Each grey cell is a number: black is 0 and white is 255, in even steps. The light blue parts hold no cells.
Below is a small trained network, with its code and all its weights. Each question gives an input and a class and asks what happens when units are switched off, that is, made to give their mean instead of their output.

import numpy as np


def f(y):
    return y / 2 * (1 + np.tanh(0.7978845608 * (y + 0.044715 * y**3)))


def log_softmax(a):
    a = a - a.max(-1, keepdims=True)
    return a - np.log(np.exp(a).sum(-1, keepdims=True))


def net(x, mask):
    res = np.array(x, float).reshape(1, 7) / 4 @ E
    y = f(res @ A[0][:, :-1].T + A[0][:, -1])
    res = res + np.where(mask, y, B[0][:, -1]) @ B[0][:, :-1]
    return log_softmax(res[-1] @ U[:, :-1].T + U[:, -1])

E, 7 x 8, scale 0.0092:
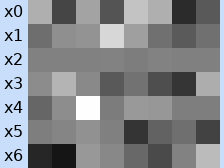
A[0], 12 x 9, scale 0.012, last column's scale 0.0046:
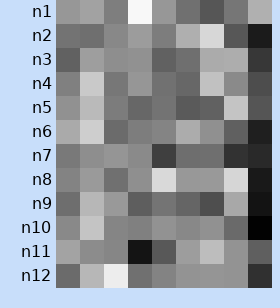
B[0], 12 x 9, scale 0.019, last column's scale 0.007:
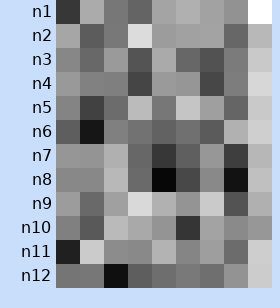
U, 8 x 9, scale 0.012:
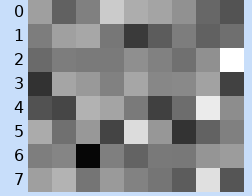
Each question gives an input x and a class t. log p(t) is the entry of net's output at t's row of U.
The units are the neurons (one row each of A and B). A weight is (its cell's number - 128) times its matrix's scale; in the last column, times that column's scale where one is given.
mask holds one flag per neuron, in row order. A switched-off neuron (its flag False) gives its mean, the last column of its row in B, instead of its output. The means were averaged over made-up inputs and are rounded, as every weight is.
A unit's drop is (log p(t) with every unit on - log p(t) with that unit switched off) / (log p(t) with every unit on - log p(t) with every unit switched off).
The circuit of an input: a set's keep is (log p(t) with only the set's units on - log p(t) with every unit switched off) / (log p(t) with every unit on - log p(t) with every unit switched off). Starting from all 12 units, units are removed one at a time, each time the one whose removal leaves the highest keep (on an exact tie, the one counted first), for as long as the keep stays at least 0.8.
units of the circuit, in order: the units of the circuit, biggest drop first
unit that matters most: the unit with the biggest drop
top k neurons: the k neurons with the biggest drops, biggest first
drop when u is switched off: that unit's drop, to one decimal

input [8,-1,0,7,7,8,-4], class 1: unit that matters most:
n7
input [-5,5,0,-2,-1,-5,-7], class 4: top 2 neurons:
n6; n10
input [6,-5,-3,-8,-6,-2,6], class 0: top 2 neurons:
n2; n12
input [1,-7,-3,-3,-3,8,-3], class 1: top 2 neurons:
n7; n1
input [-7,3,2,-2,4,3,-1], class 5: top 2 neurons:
n4; n3
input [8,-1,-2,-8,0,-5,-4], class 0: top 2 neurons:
n2; n4
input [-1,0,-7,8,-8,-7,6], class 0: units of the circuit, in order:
n5; n9
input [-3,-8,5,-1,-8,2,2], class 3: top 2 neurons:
n11; n12
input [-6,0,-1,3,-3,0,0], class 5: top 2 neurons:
n4; n3
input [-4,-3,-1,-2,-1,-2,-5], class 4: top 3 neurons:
n6; n10; n1
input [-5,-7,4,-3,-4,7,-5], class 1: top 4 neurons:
n7; n1; n12; n5
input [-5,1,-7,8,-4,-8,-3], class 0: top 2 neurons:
n5; n9
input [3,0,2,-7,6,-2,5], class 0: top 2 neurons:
n2; n6
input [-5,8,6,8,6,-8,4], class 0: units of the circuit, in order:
n9
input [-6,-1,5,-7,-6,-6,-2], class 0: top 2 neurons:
n2; n12
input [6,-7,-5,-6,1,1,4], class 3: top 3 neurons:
n11; n5; n9
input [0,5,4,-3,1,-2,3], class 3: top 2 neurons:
n1; n6
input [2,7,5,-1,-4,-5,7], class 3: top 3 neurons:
n1; n6; n12
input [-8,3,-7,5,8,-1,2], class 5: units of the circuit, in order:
n3; n4
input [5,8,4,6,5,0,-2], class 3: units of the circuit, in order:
n1
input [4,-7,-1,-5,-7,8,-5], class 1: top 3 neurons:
n7; n1; n12
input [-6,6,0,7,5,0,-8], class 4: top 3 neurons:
n6; n10; n2
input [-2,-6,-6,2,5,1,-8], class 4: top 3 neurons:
n6; n10; n1
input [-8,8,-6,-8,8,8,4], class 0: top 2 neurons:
n2; n8
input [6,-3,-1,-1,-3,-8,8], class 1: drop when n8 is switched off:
0.7
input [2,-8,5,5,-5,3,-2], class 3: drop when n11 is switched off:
1.2
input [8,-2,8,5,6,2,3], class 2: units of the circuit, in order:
n4
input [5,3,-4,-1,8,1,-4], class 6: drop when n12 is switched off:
0.7
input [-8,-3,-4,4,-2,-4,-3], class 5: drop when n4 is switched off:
0.8
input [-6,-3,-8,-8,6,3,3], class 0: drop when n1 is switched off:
0.0
